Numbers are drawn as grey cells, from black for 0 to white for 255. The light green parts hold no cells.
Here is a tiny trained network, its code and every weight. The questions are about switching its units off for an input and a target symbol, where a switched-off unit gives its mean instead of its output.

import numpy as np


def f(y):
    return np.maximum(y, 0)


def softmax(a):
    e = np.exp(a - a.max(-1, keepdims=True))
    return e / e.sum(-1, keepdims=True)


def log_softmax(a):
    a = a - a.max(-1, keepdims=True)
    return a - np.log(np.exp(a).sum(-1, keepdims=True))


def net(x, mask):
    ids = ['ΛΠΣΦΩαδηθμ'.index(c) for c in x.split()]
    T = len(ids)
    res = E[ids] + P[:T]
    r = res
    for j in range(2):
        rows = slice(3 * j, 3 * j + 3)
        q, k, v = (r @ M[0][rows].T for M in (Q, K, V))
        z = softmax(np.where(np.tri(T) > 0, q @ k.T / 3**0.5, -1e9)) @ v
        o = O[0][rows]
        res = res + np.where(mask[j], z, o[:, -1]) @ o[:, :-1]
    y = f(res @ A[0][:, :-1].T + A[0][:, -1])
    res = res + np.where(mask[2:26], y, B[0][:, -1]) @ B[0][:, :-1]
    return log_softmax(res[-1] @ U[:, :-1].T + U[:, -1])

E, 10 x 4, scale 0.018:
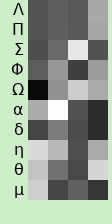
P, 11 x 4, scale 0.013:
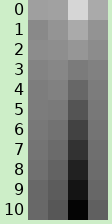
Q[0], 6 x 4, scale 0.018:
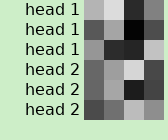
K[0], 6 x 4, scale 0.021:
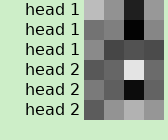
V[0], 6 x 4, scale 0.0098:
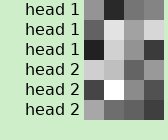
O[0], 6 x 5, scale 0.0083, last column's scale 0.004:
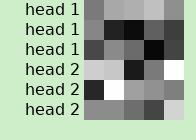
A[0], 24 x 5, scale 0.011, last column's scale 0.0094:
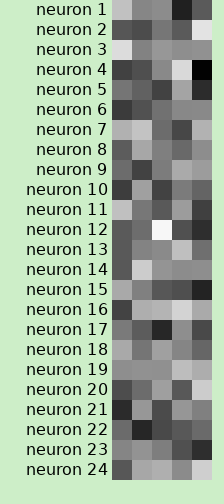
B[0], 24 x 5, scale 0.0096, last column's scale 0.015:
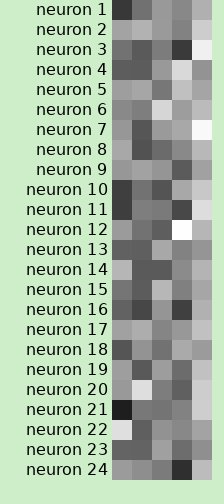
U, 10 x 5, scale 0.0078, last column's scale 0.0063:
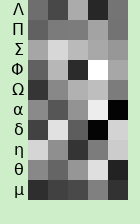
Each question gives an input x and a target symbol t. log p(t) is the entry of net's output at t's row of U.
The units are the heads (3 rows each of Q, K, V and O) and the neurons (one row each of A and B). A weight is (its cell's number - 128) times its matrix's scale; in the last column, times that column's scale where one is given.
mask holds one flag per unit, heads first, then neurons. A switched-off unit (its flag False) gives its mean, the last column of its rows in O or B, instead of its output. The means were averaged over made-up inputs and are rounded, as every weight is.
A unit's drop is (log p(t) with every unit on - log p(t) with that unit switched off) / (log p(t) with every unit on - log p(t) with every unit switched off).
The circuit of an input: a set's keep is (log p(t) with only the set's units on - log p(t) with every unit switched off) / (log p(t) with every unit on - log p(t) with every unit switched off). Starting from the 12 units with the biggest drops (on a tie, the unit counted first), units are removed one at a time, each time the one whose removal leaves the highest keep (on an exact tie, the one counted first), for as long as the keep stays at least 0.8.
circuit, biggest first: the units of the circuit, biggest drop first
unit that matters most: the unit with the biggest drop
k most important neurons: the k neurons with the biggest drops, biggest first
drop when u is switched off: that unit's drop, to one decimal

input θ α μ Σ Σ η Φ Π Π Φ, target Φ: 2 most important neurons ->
neuron 3; neuron 11
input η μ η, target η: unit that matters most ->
head 1
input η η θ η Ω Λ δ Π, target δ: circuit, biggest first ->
head 1; neuron 7
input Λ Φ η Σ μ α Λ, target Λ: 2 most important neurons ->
neuron 16; neuron 24
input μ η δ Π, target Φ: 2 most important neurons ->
neuron 3; neuron 11
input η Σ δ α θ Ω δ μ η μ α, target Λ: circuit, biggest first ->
head 2; neuron 15
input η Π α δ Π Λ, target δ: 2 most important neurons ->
neuron 7; neuron 12
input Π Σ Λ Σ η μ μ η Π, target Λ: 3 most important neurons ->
neuron 16; neuron 12; neuron 19
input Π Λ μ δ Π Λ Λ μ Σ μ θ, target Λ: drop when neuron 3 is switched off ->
0.2
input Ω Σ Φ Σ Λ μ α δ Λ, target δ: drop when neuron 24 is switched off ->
0.1
